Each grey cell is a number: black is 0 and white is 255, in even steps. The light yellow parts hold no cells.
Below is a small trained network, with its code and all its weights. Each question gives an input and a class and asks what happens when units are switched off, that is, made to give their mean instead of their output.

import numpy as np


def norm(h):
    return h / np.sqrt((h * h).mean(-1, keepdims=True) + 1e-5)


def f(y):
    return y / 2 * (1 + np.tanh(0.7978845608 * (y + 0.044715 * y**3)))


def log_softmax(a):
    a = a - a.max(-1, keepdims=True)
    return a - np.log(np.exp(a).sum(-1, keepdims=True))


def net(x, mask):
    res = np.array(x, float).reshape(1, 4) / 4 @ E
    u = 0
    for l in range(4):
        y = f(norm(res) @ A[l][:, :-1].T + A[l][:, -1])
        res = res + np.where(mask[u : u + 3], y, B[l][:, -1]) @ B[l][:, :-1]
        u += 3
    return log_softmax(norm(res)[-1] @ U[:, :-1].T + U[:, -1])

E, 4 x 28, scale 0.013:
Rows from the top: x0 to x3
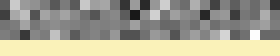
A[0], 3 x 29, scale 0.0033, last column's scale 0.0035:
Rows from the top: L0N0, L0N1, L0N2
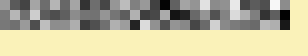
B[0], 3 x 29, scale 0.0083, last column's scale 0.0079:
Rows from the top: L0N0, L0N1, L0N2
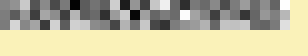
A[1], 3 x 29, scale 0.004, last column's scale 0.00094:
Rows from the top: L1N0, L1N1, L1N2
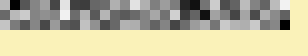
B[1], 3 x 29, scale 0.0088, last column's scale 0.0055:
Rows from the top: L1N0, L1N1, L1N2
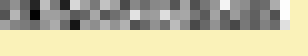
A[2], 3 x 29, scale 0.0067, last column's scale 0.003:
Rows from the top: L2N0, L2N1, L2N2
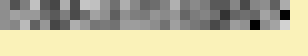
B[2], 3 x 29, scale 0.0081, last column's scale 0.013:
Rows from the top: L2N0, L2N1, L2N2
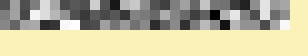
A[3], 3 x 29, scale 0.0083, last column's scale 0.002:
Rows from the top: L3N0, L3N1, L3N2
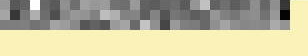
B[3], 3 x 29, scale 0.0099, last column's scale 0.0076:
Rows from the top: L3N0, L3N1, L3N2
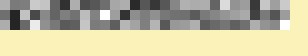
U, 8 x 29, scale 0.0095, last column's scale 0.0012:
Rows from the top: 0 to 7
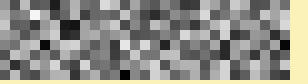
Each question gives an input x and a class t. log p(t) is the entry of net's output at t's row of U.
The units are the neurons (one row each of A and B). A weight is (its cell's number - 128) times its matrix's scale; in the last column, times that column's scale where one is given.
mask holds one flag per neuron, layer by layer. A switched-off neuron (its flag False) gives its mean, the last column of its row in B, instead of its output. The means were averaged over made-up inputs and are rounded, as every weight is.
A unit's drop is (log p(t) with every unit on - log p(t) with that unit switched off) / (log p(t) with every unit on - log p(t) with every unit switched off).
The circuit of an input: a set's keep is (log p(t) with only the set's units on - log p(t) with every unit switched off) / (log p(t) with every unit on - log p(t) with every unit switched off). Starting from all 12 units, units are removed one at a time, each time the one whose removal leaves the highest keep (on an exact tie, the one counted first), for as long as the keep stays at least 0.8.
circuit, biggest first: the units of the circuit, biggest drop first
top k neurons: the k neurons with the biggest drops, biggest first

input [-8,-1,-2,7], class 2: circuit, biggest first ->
[L0N0]
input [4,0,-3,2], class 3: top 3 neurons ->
[L2N2, L0N0, L1N1]
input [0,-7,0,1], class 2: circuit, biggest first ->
[L0N0, L2N2]
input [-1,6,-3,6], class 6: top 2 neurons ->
[L0N0, L3N2]
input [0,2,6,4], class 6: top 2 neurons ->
[L0N0, L2N2]
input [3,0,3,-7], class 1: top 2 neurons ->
[L2N2, L0N0]
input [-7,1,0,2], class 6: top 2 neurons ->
[L0N2, L3N2]
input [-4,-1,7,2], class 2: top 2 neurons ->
[L2N2, L0N0]
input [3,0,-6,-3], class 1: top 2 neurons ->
[L1N0, L0N0]
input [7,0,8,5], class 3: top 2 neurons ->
[L0N0, L1N1]
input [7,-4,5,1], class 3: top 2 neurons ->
[L2N2, L0N1]
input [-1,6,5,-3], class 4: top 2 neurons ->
[L0N2, L0N0]
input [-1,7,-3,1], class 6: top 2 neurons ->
[L3N2, L2N2]
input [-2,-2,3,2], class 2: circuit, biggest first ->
[L2N2]
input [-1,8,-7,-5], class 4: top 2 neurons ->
[L0N0, L0N2]
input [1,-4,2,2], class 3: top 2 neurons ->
[L0N1, L2N2]
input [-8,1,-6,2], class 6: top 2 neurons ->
[L0N2, L3N2]
